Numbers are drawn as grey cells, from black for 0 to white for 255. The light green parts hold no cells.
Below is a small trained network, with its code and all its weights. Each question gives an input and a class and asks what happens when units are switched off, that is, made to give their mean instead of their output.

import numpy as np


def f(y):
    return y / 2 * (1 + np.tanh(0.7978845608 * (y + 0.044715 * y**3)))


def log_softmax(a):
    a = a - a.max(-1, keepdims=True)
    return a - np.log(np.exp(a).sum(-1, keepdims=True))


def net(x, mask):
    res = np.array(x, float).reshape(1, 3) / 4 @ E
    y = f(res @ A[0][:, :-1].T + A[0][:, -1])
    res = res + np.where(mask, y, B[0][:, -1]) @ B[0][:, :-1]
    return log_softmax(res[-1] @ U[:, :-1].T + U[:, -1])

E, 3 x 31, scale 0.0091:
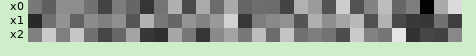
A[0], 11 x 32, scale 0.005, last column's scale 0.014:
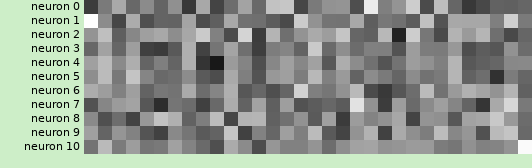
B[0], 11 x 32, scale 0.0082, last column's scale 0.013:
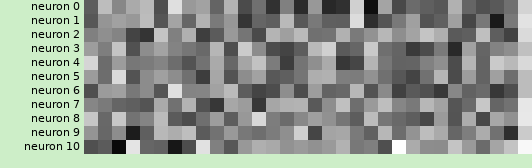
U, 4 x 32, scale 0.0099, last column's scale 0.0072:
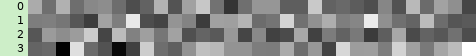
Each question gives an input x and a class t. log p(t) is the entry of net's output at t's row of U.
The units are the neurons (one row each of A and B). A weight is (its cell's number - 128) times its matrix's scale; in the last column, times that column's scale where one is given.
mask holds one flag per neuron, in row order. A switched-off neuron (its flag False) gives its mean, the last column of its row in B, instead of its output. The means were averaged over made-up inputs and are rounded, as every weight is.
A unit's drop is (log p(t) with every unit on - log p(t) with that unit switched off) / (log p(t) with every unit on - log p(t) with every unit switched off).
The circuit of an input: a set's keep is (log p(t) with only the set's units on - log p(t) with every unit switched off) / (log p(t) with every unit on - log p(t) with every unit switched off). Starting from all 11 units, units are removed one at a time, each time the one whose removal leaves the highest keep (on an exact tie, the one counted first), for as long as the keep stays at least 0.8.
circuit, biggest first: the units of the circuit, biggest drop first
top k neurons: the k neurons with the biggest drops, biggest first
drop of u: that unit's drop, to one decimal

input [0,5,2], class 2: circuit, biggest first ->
(neuron 0)
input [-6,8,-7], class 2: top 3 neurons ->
(neuron 0; neuron 4; neuron 3)
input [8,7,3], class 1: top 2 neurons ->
(neuron 7; neuron 9)
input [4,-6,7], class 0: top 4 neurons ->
(neuron 4; neuron 3; neuron 5; neuron 0)
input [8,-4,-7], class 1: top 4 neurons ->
(neuron 7; neuron 9; neuron 4; neuron 3)
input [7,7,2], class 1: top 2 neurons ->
(neuron 7; neuron 9)
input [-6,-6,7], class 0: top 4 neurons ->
(neuron 4; neuron 3; neuron 5; neuron 7)
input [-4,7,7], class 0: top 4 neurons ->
(neuron 4; neuron 3; neuron 5; neuron 1)
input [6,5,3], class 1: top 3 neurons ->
(neuron 7; neuron 9; neuron 1)
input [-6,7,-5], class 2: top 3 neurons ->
(neuron 0; neuron 7; neuron 9)
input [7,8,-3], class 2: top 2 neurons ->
(neuron 0; neuron 2)
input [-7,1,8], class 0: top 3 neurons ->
(neuron 4; neuron 3; neuron 5)
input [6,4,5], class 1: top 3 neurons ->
(neuron 7; neuron 9; neuron 8)
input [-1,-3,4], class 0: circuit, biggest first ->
(neuron 4)
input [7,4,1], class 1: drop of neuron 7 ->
0.2
